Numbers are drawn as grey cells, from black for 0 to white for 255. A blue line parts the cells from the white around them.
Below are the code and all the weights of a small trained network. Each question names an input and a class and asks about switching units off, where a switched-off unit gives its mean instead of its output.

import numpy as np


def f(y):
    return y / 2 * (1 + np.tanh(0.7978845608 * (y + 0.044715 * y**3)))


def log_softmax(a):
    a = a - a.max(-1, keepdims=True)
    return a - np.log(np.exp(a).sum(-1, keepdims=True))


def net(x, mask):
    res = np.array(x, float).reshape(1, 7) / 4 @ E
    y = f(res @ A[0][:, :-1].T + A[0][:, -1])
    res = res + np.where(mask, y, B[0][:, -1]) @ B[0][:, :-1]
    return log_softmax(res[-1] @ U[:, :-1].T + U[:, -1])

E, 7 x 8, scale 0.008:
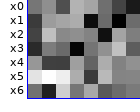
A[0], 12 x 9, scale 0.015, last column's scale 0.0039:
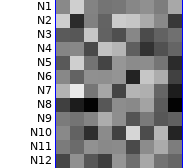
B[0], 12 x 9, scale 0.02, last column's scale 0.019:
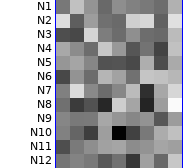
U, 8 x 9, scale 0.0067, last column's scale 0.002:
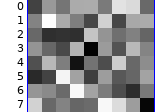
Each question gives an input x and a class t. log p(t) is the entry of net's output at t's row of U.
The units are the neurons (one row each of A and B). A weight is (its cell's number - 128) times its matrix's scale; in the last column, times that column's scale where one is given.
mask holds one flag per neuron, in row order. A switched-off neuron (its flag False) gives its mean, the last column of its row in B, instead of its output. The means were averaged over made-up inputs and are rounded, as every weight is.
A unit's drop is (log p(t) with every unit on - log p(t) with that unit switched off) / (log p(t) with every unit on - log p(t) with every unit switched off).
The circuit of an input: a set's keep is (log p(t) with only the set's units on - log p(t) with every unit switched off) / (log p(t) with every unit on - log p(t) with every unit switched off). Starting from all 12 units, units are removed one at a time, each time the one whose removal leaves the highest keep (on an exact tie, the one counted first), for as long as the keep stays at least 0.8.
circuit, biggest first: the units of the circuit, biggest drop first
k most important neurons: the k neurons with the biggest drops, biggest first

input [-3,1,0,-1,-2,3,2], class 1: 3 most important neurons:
[N8, N2, N12]
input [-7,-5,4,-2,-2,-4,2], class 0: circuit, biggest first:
[N6]
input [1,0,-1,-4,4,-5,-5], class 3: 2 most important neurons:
[N10, N12]
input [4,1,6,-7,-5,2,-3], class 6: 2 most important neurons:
[N4, N9]
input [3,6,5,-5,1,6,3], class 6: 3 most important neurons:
[N4, N9, N2]
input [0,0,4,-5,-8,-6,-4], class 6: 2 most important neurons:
[N4, N9]
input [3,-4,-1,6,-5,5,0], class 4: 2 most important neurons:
[N5, N12]
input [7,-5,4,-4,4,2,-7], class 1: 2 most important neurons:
[N7, N1]
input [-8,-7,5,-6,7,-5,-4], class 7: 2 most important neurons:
[N2, N8]
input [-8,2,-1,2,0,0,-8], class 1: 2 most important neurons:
[N7, N1]
